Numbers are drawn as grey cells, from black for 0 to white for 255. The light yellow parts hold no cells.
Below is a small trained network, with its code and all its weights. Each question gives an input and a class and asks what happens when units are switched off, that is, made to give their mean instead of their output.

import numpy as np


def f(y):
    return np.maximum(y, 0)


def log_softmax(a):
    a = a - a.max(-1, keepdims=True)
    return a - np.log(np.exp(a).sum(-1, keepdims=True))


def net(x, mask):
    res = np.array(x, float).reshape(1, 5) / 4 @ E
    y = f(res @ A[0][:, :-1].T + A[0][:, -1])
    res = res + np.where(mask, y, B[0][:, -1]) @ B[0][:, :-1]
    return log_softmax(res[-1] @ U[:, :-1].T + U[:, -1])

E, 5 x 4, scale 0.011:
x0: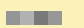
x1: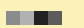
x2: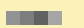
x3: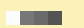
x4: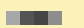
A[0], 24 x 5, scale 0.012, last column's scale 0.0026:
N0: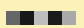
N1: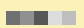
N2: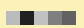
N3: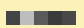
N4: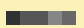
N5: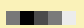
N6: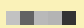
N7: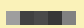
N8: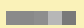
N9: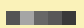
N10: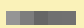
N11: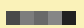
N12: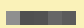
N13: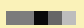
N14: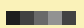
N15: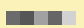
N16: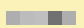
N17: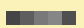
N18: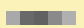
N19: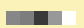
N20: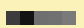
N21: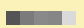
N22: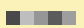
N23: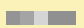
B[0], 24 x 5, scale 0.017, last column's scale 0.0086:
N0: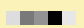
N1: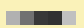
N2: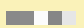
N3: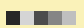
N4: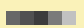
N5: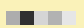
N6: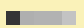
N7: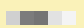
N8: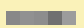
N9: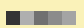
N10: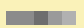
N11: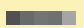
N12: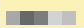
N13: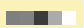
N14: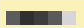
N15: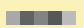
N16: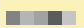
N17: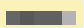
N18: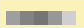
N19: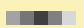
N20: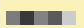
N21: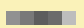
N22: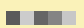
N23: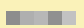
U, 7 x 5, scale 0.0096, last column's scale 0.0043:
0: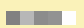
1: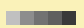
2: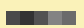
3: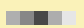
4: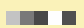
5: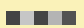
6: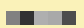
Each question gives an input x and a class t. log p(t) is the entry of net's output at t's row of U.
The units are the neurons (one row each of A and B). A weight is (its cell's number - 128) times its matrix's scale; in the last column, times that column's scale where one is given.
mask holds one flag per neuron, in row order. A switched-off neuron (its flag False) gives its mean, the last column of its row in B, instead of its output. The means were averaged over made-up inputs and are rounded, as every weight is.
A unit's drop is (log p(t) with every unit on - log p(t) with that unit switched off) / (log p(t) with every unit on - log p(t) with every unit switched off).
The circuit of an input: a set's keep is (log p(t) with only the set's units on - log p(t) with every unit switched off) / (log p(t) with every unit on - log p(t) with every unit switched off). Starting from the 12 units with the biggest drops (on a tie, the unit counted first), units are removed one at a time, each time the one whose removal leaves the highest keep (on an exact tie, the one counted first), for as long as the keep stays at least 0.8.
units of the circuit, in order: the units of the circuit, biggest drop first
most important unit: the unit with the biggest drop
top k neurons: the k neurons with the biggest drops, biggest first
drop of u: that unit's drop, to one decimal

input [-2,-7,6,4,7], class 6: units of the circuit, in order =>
N2
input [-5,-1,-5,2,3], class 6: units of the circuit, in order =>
N5, N2
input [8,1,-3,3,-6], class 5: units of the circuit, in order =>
N0, N5
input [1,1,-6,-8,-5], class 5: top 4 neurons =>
N22, N3, N9, N5
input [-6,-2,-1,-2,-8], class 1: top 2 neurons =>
N0, N23
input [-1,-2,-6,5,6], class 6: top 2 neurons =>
N2, N5
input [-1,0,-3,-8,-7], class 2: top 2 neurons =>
N14, N17
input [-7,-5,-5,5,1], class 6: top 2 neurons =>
N2, N5
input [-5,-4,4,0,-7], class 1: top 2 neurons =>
N0, N5
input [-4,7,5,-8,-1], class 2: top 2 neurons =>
N14, N4
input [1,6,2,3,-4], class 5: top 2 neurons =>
N3, N5
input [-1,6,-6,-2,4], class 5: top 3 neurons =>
N3, N9, N0
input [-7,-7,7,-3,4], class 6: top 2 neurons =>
N5, N2
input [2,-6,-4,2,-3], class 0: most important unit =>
N6
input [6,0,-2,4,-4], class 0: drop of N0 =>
0.1
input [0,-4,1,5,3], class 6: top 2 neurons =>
N2, N13
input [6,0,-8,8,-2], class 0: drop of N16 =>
0.1
